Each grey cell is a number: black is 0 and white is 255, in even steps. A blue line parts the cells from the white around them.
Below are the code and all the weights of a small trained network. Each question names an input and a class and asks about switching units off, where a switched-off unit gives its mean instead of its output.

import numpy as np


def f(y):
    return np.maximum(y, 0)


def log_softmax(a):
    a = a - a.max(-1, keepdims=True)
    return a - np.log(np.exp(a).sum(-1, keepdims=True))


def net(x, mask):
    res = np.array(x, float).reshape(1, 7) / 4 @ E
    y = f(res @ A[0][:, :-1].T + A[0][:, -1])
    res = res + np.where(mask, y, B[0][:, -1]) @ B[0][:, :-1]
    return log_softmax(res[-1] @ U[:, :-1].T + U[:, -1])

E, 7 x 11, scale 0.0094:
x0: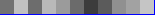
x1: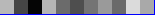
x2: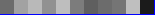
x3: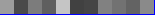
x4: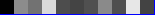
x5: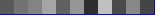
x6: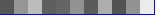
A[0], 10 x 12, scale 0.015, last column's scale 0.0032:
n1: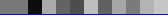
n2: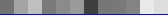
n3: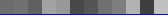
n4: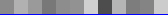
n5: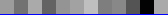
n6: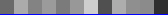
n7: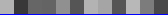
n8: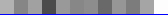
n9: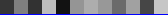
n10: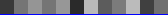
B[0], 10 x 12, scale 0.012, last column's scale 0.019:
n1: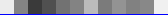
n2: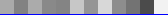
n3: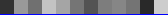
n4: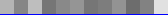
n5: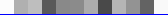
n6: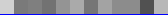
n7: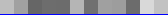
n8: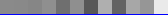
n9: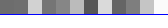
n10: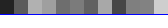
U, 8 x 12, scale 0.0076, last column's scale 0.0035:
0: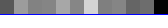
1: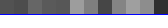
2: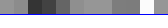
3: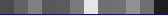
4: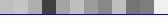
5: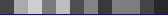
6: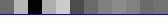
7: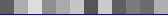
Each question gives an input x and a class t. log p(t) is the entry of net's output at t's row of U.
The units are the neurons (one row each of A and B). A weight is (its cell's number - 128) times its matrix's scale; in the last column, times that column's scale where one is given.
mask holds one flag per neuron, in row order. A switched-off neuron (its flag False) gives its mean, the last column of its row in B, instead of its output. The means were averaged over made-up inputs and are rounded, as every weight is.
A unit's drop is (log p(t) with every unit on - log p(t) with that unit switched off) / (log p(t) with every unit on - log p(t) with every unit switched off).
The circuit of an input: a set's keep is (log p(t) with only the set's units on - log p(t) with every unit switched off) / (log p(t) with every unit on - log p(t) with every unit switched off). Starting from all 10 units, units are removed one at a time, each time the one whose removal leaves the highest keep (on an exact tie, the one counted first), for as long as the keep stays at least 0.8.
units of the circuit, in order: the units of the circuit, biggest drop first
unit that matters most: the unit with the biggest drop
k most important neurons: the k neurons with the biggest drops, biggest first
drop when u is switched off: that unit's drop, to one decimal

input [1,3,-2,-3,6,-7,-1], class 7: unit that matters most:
n9
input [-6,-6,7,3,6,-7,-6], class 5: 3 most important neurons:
[n10; n5; n9]
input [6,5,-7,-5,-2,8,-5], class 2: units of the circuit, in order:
[n1; n5]
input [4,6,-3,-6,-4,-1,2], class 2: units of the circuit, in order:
[n5; n1]
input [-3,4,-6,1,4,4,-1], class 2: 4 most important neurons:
[n1; n2; n7; n10]
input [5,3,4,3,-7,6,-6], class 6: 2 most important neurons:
[n9; n2]
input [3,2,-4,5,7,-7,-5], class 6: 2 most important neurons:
[n3; n1]
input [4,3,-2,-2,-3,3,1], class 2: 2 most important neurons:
[n5; n4]
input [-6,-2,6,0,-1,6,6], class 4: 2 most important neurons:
[n5; n9]
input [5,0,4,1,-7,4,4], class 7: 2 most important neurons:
[n5; n1]
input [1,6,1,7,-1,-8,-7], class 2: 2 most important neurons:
[n7; n5]
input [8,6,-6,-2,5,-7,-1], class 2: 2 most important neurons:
[n1; n5]
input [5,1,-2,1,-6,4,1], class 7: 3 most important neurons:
[n5; n1; n7]
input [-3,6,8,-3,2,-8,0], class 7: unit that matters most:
n10
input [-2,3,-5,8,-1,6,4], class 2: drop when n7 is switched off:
0.1
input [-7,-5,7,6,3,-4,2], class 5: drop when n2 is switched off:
0.2
